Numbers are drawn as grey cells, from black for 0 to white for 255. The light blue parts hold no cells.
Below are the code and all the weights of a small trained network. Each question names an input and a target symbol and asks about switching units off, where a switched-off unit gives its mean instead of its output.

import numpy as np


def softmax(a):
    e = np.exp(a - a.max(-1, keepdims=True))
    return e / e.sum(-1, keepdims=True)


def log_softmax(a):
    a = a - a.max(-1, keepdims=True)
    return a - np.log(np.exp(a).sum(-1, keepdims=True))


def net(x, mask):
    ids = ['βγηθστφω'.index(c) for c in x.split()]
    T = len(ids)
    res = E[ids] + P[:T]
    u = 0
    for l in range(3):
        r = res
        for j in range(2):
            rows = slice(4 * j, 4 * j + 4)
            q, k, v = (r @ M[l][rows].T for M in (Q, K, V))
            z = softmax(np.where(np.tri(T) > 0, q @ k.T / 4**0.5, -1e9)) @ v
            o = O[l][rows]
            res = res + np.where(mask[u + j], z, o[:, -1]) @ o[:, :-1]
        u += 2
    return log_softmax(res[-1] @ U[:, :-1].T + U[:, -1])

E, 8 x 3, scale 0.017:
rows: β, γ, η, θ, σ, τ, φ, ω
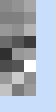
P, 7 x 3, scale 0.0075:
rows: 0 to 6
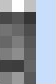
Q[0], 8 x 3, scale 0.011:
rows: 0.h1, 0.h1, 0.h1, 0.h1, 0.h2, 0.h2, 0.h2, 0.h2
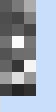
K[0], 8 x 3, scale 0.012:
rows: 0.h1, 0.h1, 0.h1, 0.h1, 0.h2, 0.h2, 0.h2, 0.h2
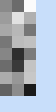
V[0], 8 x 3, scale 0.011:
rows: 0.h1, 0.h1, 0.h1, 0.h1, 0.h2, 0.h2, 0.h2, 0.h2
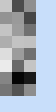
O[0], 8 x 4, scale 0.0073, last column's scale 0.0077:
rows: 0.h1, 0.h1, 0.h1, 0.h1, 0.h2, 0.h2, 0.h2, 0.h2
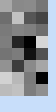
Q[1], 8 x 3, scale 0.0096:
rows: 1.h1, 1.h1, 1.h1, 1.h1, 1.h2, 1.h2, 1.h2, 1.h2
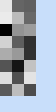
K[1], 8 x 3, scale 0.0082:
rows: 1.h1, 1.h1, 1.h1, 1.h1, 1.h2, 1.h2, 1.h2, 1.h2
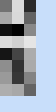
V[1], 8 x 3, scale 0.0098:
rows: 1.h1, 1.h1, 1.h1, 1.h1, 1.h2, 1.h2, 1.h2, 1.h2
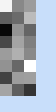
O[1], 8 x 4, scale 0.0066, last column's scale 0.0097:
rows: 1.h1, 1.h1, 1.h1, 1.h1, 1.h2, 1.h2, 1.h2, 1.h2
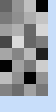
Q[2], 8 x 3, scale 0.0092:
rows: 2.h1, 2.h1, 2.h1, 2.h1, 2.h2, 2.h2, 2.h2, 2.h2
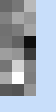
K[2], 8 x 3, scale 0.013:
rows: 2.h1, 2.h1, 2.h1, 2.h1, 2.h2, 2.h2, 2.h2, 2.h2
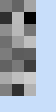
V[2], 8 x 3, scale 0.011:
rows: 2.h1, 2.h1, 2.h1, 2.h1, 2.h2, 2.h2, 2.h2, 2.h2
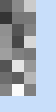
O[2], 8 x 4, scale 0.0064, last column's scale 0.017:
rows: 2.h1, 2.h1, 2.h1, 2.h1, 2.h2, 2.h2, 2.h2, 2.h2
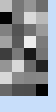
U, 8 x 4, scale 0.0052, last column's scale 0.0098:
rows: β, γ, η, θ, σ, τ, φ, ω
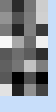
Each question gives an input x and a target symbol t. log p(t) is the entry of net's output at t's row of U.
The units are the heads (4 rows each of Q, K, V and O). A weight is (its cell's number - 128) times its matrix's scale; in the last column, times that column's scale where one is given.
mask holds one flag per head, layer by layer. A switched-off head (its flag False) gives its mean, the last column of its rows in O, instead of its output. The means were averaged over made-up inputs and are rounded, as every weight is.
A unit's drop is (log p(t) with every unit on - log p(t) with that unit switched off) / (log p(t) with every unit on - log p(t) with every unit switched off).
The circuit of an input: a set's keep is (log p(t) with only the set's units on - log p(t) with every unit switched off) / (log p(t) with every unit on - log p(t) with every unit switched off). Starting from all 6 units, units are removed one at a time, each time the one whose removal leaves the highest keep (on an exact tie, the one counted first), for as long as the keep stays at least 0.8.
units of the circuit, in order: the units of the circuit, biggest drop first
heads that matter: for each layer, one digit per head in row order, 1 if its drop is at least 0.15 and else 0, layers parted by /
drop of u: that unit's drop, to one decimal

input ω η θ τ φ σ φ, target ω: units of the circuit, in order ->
(0.h2, 1.h2, 2.h1, 0.h1)
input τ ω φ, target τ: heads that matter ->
01 / 01 / 11
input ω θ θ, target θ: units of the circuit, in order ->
(0.h2)
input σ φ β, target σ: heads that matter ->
01 / 10 / 11
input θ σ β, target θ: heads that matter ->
11 / 01 / 10
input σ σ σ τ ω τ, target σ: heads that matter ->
11 / 11 / 11
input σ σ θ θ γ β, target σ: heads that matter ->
11 / 10 / 11
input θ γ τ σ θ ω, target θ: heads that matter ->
11 / 00 / 10
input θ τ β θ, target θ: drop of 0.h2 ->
0.6
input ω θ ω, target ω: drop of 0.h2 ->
0.6
